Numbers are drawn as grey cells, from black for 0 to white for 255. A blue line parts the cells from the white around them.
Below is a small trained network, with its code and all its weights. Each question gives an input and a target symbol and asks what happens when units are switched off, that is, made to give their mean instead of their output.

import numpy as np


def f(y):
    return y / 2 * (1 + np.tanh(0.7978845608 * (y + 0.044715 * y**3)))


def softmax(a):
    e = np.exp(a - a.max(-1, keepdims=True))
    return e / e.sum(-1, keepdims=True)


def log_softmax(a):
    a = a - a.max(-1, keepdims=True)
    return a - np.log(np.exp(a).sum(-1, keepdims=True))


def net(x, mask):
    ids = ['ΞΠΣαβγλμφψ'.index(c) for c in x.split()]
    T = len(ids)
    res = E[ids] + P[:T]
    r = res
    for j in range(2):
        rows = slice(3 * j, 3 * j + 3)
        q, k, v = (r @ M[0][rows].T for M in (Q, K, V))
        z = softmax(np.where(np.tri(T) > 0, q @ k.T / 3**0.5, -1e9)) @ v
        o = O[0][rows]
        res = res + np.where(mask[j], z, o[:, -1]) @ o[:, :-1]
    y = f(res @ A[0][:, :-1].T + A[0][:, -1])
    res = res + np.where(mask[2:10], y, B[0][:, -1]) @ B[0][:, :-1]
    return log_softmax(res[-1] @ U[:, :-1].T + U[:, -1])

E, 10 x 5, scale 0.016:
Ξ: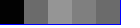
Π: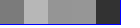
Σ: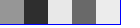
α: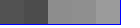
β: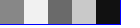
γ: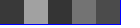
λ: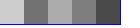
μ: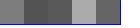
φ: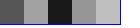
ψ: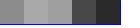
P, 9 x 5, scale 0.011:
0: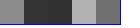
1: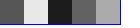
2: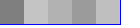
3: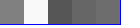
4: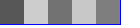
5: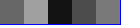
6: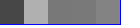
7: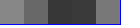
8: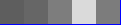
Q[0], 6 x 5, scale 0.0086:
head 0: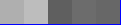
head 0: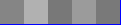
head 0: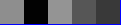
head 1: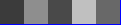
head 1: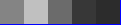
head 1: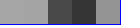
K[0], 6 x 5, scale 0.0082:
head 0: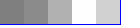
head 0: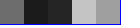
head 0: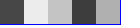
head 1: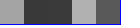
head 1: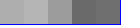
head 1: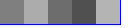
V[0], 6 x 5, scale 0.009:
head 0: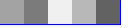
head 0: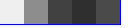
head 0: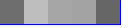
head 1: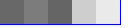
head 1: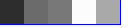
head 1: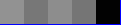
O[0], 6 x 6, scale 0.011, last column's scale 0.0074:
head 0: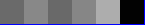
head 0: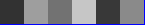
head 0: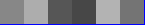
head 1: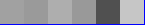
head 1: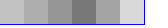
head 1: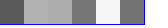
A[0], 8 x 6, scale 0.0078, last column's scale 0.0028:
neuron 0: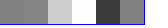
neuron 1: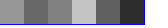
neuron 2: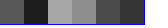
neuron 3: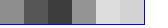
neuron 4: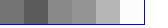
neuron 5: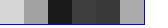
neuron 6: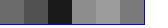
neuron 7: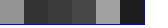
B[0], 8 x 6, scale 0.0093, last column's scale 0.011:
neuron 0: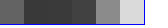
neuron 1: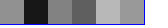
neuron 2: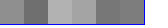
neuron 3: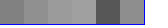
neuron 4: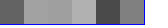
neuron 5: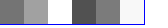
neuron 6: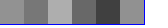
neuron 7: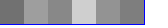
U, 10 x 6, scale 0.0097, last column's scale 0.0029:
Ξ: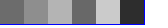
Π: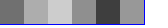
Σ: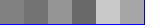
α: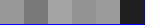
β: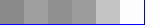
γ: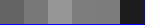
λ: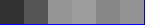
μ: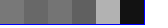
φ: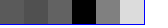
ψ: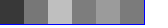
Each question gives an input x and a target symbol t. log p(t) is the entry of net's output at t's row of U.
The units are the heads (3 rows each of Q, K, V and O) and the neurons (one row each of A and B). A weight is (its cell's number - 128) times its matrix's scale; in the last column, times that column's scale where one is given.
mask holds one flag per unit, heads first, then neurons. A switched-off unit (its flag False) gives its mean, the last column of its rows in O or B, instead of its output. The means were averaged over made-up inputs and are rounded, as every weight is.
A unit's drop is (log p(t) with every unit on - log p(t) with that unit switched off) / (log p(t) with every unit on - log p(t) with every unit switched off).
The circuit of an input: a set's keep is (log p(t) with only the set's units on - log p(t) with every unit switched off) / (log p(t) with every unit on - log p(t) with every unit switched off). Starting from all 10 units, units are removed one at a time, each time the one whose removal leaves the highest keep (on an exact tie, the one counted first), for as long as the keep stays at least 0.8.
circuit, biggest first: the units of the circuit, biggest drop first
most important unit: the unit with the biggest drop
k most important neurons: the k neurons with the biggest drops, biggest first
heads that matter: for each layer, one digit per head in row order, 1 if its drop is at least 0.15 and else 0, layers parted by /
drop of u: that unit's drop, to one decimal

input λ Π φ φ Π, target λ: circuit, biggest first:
head 0; head 1; neuron 5
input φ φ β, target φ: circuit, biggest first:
neuron 0; head 0
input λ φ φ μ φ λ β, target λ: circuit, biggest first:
head 1; head 0; neuron 5
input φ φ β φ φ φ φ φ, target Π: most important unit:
neuron 5
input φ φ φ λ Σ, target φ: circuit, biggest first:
neuron 0; head 1
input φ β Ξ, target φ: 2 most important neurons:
neuron 0; neuron 5
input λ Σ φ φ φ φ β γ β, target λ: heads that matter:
01
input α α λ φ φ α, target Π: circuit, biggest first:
neuron 0; head 1
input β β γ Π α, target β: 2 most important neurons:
neuron 5; neuron 0
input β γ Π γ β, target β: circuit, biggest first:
head 1; neuron 5
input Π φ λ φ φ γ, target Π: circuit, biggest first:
neuron 0; neuron 5
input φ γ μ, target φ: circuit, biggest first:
neuron 0; head 1; neuron 1
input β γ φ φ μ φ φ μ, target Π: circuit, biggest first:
neuron 5; neuron 0; head 0
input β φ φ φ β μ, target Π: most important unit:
neuron 0
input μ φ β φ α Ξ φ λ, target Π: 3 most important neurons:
neuron 5; neuron 0; neuron 1
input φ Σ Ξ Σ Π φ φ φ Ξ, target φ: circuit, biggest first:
neuron 0; head 1
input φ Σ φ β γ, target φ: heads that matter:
10
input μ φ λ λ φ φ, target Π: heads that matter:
00
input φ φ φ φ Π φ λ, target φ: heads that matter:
01
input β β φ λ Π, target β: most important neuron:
neuron 5
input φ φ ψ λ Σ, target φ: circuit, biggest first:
head 1; neuron 0
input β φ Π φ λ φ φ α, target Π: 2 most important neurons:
neuron 0; neuron 1
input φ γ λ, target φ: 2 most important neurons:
neuron 0; neuron 5
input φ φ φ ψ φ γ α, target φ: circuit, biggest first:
neuron 0; head 1; head 0
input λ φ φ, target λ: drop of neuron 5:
0.1
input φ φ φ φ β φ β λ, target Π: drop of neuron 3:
0.0
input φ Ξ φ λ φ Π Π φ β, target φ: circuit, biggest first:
neuron 0
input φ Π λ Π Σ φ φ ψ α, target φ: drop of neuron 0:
1.3
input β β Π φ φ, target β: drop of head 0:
0.1
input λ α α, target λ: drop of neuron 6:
0.0
